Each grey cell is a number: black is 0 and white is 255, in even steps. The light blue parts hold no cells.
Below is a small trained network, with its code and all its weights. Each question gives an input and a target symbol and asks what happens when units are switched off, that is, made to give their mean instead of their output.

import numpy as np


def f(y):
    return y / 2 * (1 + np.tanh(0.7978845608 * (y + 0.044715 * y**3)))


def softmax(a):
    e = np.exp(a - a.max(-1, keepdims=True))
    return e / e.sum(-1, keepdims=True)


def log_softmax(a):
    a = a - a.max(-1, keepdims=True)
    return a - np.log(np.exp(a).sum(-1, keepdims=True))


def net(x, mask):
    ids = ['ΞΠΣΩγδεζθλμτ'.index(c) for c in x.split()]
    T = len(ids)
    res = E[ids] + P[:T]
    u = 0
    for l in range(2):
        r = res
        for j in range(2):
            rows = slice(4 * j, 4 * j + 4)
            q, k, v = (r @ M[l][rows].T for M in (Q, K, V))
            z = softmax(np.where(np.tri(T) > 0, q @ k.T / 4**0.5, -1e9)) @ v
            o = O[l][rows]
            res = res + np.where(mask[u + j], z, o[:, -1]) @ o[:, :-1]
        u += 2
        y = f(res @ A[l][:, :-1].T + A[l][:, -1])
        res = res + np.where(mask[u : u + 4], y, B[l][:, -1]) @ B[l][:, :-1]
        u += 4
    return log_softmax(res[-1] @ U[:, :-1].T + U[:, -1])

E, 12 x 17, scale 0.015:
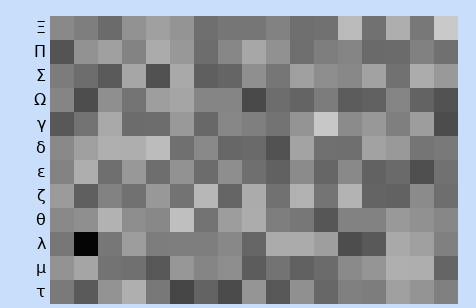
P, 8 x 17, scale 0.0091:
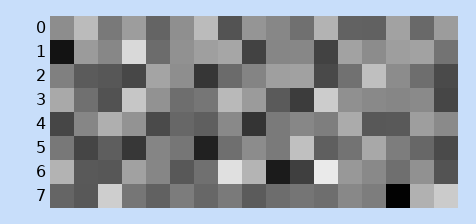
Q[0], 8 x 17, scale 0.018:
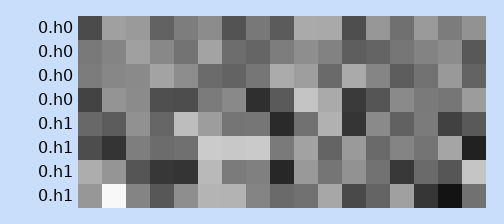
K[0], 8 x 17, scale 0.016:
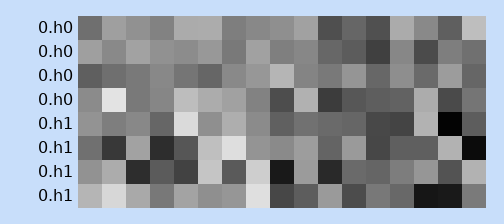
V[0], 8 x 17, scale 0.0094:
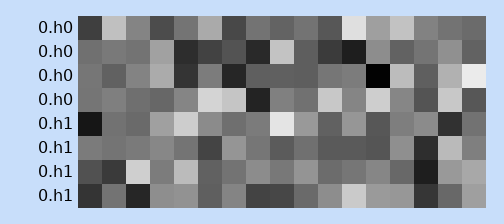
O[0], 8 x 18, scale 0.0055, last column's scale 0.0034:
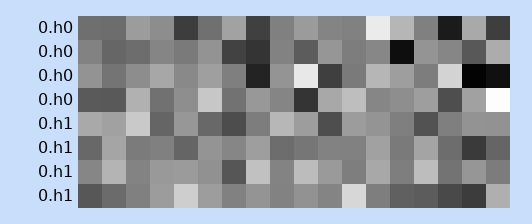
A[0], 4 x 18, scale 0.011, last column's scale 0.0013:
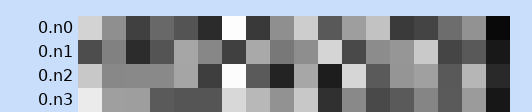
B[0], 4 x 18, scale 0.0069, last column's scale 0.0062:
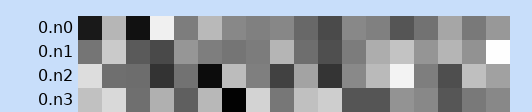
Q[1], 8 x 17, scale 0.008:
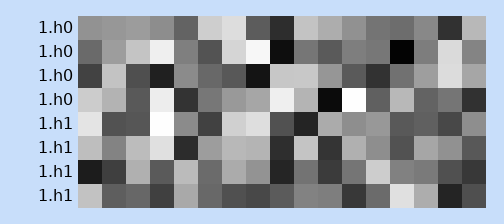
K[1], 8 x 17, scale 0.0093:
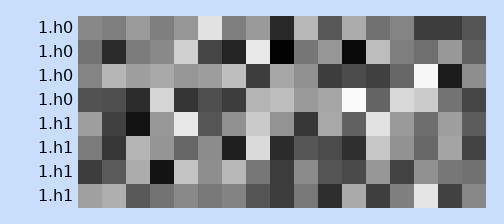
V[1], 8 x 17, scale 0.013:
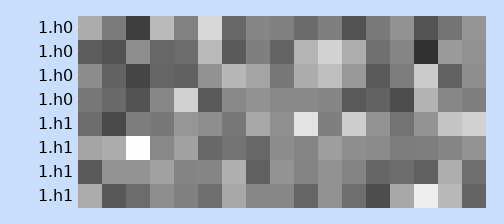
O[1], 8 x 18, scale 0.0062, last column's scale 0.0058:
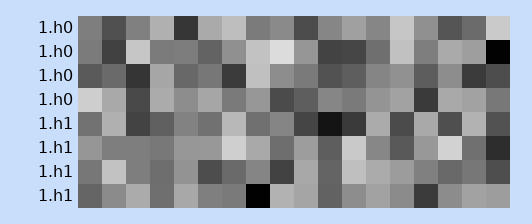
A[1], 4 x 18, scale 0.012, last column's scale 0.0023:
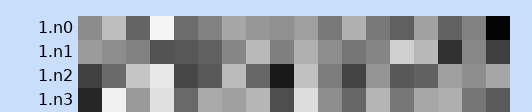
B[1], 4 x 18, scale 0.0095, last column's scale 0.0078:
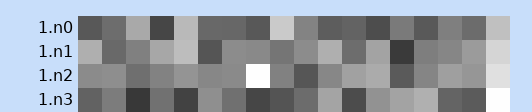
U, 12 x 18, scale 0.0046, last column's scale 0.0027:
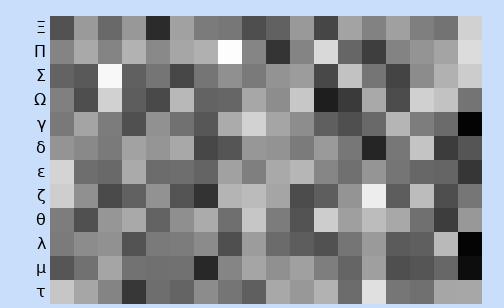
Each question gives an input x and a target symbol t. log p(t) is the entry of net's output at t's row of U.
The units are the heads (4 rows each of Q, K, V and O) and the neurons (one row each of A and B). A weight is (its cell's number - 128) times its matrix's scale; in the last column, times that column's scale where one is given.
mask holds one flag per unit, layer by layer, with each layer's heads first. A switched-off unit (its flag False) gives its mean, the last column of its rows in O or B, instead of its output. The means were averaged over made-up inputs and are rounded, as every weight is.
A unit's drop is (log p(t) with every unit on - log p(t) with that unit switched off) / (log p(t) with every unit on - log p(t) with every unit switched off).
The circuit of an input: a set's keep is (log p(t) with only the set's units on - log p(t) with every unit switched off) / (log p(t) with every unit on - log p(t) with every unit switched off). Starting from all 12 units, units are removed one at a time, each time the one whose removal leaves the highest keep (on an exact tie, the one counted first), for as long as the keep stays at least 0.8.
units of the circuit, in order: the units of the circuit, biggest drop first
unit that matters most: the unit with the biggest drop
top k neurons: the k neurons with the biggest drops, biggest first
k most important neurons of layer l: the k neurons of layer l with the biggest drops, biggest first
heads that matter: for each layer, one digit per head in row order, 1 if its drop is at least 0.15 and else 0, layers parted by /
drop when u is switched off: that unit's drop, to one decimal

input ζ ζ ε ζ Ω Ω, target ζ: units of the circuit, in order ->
(0.h0; 1.h0; 0.n1)
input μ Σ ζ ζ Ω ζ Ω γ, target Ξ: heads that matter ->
01 / 01
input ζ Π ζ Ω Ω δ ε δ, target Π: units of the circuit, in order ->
(1.n2; 0.n1; 1.n3)
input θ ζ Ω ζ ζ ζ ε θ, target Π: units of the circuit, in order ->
(1.h1)
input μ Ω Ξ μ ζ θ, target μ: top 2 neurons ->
(0.n2; 0.n0)
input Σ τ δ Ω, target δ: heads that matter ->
10 / 00
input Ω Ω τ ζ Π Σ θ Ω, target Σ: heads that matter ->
11 / 10
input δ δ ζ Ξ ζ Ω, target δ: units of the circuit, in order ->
(0.n2; 1.h0; 1.h1)
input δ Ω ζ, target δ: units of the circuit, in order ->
(1.h0; 0.n2; 1.h1)
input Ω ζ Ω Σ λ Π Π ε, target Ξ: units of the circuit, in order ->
(0.h1; 1.n3)
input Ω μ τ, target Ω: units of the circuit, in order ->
(1.h1; 0.n2; 0.h0)
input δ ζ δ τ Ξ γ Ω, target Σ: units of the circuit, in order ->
(0.h0; 1.h0; 1.n1)
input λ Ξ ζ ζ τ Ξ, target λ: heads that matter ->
00 / 01
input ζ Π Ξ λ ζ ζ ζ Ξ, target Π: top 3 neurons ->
(1.n2; 0.n1; 1.n3)
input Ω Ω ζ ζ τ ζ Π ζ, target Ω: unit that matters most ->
0.h0
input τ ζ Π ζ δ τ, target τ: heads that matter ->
10 / 11
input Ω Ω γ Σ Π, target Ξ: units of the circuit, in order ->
(1.n3; 1.h1)
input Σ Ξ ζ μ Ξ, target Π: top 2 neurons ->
(0.n1; 1.n2)
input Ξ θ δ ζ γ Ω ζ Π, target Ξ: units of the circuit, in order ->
(1.h1; 1.n3; 0.h0)
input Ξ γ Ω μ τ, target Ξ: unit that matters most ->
0.h1
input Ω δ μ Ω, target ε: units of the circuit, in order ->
(0.h0; 0.n3; 0.n2; 1.n1)
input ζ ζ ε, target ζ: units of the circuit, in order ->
(1.h0; 0.n1)
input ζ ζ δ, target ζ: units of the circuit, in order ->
(0.h0; 1.h0)
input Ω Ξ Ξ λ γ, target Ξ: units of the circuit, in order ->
(1.n3; 1.h1; 0.h0)
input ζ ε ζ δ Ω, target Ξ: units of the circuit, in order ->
(0.h1; 1.n3; 0.n2)
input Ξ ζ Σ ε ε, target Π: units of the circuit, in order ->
(1.n2; 0.n1; 0.h0)
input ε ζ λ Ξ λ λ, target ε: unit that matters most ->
1.h1
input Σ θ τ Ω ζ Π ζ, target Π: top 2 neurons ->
(1.n3; 1.n0)
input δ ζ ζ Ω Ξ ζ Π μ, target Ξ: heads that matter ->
01 / 00
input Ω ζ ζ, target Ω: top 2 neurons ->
(0.n3; 0.n2)
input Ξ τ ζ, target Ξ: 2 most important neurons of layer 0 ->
(0.n2; 0.n0)
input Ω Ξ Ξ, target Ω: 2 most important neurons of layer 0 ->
(0.n3; 0.n2)
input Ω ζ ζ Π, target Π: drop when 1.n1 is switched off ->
0.0
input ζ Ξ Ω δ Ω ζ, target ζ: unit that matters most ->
0.h0
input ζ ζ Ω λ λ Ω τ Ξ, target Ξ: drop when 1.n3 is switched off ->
0.5
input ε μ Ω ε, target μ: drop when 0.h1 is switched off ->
0.1
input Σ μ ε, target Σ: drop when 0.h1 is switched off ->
0.1
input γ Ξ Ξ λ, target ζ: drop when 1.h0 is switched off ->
0.4
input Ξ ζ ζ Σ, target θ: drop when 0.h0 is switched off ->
0.1
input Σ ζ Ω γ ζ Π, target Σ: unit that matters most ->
1.n1
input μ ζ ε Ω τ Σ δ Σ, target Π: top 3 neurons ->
(0.n1; 1.n2; 1.n3)
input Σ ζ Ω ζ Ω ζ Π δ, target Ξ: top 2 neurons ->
(1.n3; 0.n2)
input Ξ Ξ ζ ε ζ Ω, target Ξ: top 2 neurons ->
(0.n2; 0.n0)
